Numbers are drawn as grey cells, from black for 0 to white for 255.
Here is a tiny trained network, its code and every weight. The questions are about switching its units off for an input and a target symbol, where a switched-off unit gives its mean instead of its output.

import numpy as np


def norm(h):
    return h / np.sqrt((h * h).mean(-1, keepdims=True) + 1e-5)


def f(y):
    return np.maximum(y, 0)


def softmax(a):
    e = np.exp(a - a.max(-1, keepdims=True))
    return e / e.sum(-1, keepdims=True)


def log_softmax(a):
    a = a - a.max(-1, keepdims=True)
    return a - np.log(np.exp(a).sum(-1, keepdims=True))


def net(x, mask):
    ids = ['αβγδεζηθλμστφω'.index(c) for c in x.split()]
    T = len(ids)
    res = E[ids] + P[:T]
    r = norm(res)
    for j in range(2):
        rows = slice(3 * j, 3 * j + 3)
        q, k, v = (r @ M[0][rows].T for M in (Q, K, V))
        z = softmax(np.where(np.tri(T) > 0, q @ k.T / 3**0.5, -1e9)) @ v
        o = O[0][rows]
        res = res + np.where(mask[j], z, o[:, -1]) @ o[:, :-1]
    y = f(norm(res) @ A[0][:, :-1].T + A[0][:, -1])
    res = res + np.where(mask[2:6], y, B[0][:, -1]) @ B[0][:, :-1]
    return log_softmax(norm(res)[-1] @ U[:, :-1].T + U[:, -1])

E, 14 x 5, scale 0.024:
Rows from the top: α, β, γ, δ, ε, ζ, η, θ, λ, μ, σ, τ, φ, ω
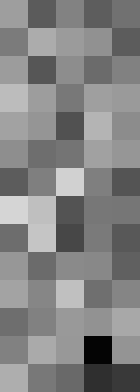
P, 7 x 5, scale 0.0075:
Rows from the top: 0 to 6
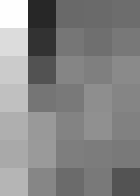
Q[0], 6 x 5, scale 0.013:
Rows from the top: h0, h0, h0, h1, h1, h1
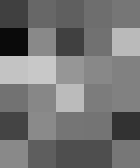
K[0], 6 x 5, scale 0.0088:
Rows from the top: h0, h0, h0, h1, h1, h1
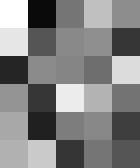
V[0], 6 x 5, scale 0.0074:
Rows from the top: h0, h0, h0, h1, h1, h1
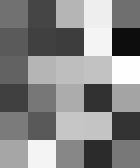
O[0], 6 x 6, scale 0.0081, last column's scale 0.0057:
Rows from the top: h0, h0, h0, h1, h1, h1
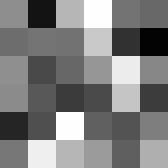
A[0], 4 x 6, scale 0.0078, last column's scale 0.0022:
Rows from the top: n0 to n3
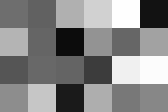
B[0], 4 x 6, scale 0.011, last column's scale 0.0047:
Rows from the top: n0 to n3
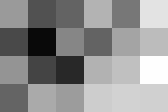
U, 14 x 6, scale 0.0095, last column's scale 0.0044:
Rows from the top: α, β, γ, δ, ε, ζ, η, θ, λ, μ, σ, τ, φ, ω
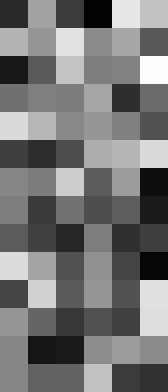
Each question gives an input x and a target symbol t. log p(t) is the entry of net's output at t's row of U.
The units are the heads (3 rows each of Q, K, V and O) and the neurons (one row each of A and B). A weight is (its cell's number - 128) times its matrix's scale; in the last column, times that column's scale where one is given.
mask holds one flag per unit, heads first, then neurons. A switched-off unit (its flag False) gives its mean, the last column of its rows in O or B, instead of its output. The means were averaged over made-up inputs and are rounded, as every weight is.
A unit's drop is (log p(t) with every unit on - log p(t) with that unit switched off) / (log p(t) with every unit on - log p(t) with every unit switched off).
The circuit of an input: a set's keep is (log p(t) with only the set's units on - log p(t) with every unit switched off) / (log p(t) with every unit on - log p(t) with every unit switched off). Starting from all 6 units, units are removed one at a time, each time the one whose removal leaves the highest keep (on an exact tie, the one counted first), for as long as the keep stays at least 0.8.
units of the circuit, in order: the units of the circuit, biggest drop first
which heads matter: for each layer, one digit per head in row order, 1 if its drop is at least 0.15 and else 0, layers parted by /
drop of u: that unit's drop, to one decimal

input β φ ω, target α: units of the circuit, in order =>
(h0)
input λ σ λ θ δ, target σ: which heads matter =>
10
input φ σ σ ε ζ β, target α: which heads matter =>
10
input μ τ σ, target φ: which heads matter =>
11
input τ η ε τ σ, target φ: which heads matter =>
10
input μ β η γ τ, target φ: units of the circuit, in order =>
(h1 n2)
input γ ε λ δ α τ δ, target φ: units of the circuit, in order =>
(h0 n0)
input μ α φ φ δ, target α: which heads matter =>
10
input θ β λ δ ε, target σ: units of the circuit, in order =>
(h0 n2)
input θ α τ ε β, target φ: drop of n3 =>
0.0
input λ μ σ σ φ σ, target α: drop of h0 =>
0.8
